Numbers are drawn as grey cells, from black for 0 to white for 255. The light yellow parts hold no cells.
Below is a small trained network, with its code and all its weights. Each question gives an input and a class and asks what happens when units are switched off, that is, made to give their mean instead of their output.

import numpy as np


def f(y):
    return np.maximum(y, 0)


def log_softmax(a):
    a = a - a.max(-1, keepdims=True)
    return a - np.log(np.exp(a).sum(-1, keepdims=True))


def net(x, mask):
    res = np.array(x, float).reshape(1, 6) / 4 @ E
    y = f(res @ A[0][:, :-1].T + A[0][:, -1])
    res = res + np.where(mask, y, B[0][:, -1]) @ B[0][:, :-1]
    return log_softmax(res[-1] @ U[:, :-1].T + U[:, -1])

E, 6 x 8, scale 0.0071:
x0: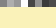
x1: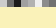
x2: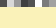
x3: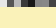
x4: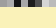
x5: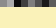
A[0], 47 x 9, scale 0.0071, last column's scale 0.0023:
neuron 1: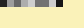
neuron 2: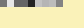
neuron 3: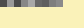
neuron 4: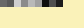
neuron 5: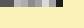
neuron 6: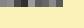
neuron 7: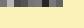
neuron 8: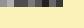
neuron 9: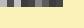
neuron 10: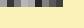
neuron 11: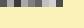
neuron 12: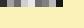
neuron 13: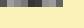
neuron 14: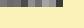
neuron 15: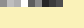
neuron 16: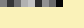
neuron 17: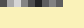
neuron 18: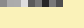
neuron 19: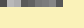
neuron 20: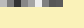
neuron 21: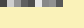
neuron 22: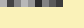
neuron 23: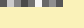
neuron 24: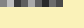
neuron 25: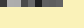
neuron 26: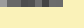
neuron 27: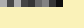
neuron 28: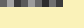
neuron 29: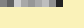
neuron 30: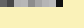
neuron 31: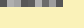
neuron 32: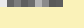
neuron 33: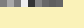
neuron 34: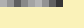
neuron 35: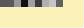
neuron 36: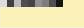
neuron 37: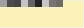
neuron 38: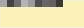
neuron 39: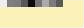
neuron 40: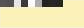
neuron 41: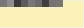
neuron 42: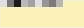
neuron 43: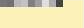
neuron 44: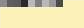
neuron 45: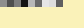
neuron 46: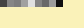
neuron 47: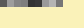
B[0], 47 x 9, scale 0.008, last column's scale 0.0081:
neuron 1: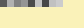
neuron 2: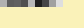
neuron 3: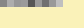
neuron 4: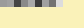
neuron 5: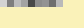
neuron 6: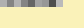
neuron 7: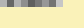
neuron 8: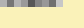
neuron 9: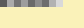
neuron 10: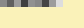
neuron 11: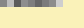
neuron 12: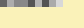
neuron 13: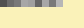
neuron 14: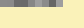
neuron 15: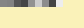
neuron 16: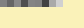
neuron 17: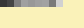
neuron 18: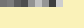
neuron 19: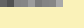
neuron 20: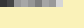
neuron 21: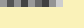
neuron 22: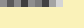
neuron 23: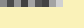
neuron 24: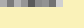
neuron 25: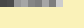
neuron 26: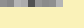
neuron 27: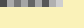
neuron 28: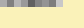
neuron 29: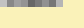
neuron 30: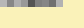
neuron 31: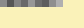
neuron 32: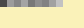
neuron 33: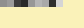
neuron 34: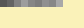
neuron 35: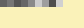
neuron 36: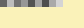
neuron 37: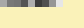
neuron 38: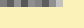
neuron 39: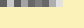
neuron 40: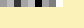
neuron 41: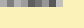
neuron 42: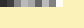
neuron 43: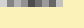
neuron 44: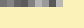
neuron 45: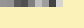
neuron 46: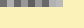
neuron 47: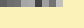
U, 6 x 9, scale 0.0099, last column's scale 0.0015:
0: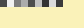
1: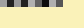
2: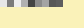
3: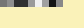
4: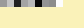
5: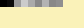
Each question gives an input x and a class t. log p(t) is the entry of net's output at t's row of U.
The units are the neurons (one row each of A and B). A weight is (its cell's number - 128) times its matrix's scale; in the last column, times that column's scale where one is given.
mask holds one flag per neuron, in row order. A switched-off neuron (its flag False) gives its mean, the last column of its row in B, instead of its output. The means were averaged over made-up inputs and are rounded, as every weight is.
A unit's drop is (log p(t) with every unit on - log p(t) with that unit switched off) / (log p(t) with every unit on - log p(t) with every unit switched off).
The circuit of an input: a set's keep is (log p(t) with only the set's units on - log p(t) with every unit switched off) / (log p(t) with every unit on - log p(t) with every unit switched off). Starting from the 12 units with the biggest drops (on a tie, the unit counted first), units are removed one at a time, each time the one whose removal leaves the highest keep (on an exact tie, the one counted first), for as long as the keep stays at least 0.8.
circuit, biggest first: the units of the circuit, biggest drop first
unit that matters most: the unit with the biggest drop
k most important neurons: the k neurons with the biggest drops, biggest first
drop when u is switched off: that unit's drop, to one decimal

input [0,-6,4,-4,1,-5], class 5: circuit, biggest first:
neuron 17
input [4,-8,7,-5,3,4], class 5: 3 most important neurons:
neuron 17; neuron 25; neuron 13
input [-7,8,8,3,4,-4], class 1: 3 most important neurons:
neuron 2; neuron 23; neuron 21
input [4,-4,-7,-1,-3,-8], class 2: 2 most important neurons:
neuron 5; neuron 43
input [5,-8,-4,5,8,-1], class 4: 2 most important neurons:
neuron 37; neuron 39
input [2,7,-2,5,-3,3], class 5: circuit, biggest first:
neuron 42; neuron 20
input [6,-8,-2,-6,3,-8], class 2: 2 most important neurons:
neuron 43; neuron 5
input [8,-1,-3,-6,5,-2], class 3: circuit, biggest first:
neuron 33; neuron 15
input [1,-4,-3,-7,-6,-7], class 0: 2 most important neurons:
neuron 1; neuron 12
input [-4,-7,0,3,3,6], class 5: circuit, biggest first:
neuron 25; neuron 17
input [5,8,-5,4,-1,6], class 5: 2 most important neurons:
neuron 42; neuron 20
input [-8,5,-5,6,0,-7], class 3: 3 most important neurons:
neuron 45; neuron 44; neuron 35
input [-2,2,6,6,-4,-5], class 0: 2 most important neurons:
neuron 36; neuron 9
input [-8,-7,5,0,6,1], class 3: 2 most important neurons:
neuron 45; neuron 35
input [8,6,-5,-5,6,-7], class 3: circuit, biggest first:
neuron 33
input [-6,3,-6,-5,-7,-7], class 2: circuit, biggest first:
neuron 5; neuron 30
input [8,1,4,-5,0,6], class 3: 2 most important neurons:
neuron 15; neuron 33
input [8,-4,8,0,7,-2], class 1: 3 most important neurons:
neuron 2; neuron 21; neuron 23
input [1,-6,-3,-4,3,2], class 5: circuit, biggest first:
neuron 17; neuron 25
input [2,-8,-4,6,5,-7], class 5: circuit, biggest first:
neuron 17
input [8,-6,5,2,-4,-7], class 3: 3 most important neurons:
neuron 15; neuron 18; neuron 33
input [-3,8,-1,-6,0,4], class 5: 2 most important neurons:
neuron 42; neuron 20
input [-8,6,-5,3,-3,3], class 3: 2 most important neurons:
neuron 45; neuron 44
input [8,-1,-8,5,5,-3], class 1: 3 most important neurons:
neuron 37; neuron 22; neuron 10
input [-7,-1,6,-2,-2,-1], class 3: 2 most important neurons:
neuron 45; neuron 35
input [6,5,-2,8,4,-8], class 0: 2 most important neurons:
neuron 39; neuron 36
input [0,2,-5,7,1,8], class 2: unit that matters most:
neuron 8
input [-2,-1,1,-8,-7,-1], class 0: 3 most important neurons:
neuron 1; neuron 12; neuron 46
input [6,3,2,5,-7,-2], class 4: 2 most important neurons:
neuron 40; neuron 4
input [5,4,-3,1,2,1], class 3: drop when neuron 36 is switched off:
0.0
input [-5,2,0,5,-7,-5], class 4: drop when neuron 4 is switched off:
0.1
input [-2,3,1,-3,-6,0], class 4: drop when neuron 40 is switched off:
0.3
